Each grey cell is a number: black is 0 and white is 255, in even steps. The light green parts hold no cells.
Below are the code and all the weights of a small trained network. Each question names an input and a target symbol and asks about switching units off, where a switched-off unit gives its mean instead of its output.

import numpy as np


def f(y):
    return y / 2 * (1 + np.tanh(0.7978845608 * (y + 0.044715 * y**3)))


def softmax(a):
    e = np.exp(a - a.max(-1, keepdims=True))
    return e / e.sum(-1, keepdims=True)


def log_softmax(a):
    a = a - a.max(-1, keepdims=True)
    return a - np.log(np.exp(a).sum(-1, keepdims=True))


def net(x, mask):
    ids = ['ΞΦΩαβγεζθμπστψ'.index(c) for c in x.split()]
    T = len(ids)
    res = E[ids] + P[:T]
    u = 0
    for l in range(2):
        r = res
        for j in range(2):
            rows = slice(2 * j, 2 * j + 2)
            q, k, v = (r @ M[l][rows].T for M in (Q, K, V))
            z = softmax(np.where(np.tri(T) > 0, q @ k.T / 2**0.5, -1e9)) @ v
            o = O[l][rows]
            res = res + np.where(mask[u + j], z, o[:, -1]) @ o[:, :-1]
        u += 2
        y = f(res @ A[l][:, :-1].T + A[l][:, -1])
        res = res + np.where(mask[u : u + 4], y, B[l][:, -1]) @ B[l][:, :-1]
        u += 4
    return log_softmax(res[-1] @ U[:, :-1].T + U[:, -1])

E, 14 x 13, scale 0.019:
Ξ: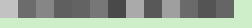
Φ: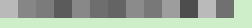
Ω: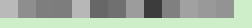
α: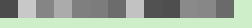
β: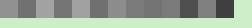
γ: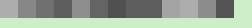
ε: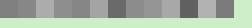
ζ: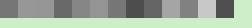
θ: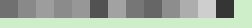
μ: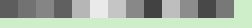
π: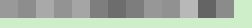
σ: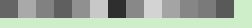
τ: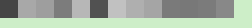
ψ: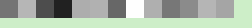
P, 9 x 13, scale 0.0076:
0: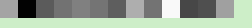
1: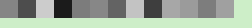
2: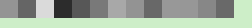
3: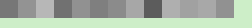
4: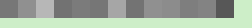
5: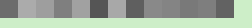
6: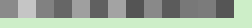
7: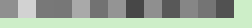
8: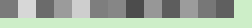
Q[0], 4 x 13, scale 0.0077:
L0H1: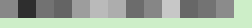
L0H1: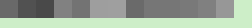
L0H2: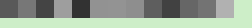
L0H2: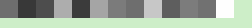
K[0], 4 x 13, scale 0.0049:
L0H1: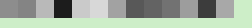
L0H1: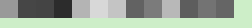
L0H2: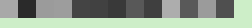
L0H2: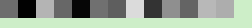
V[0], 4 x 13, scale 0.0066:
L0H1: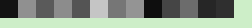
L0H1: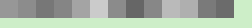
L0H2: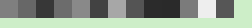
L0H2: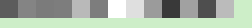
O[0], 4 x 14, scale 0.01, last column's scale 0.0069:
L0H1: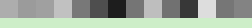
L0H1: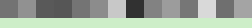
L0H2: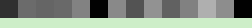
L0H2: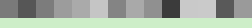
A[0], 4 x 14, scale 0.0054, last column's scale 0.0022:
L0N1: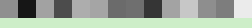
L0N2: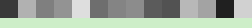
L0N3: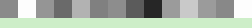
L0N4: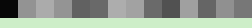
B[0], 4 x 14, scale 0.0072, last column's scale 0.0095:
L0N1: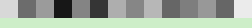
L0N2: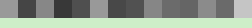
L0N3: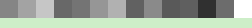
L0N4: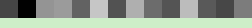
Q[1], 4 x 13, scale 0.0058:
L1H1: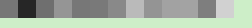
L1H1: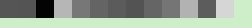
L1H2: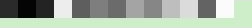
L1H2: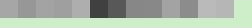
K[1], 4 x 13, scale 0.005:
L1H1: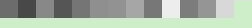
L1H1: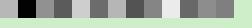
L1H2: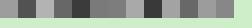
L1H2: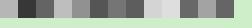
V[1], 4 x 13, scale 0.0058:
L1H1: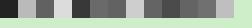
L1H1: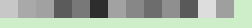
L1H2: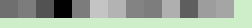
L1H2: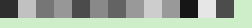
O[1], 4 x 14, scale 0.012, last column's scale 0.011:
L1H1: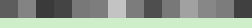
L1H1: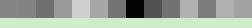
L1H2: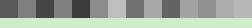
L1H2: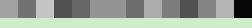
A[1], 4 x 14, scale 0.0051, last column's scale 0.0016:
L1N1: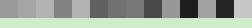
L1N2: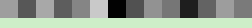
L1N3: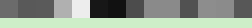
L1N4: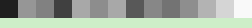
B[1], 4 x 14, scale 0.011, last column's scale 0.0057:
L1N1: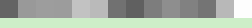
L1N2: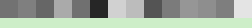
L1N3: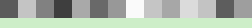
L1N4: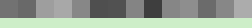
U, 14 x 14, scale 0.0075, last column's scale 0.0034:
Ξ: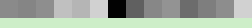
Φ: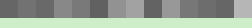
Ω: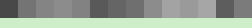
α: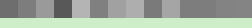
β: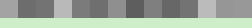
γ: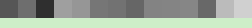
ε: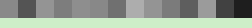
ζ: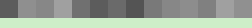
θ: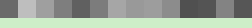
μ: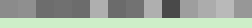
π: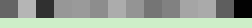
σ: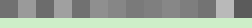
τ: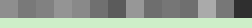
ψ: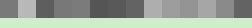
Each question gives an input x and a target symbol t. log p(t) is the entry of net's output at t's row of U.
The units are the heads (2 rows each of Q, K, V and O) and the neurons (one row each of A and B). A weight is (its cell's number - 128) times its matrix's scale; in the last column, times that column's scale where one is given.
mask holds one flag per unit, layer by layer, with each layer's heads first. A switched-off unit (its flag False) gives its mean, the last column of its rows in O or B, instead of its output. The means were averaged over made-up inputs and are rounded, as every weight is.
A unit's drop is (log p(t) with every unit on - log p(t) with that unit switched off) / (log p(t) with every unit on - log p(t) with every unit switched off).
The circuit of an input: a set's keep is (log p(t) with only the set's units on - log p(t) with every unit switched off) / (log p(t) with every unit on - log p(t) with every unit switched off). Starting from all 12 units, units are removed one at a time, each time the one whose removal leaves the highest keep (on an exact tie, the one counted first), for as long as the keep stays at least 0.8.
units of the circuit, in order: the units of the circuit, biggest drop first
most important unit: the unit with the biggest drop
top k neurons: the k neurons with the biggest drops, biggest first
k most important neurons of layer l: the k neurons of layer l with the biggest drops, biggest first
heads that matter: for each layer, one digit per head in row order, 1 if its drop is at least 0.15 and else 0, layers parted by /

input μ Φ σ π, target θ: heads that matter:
01 / 10
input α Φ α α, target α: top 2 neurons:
(L1N2 L1N1)
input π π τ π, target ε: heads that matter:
11 / 10
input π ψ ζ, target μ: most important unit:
L1H2
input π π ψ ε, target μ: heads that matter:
11 / 11
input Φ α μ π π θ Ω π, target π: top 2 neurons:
(L0N1 L0N4)
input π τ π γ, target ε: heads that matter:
11 / 10
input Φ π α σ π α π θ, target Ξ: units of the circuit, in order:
(L1H2 L0H1 L1N1)
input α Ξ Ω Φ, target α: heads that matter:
10 / 01
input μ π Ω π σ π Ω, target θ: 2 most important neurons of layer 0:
(L0N1 L0N3)
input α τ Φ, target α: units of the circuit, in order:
(L1H2 L0H1 L0N1 L1H1)
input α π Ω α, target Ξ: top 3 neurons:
(L1N1 L0N1 L0N4)
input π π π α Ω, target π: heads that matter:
10 / 11
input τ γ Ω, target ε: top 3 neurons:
(L0N1 L0N4 L0N2)
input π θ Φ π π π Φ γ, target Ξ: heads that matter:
10 / 11
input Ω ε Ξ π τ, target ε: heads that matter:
01 / 10
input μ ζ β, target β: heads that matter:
10 / 11
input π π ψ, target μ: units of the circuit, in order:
(L1H2 L0H2)
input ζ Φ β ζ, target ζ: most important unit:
L0H2
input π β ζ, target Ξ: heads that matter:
00 / 11
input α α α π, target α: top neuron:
(L1N2)
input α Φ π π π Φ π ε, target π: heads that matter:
10 / 10
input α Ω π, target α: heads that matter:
10 / 11
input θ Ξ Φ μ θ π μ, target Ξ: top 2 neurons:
(L1N1 L0N3)
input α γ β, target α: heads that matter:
10 / 01
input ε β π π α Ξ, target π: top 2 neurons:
(L0N2 L0N3)
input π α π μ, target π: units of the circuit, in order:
(L1H1 L0H1)
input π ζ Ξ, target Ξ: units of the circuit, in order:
(L1H1)
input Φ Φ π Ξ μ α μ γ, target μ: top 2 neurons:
(L0N2 L1N2)
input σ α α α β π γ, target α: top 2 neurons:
(L1N2 L1N3)
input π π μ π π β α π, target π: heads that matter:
10 / 10
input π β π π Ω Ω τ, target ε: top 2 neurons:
(L0N4 L0N2)
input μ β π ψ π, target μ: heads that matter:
11 / 01
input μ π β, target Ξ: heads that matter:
01 / 11
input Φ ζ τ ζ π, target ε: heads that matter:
11 / 10
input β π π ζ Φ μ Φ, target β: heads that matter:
11 / 11
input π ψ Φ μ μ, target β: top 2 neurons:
(L0N1 L1N2)
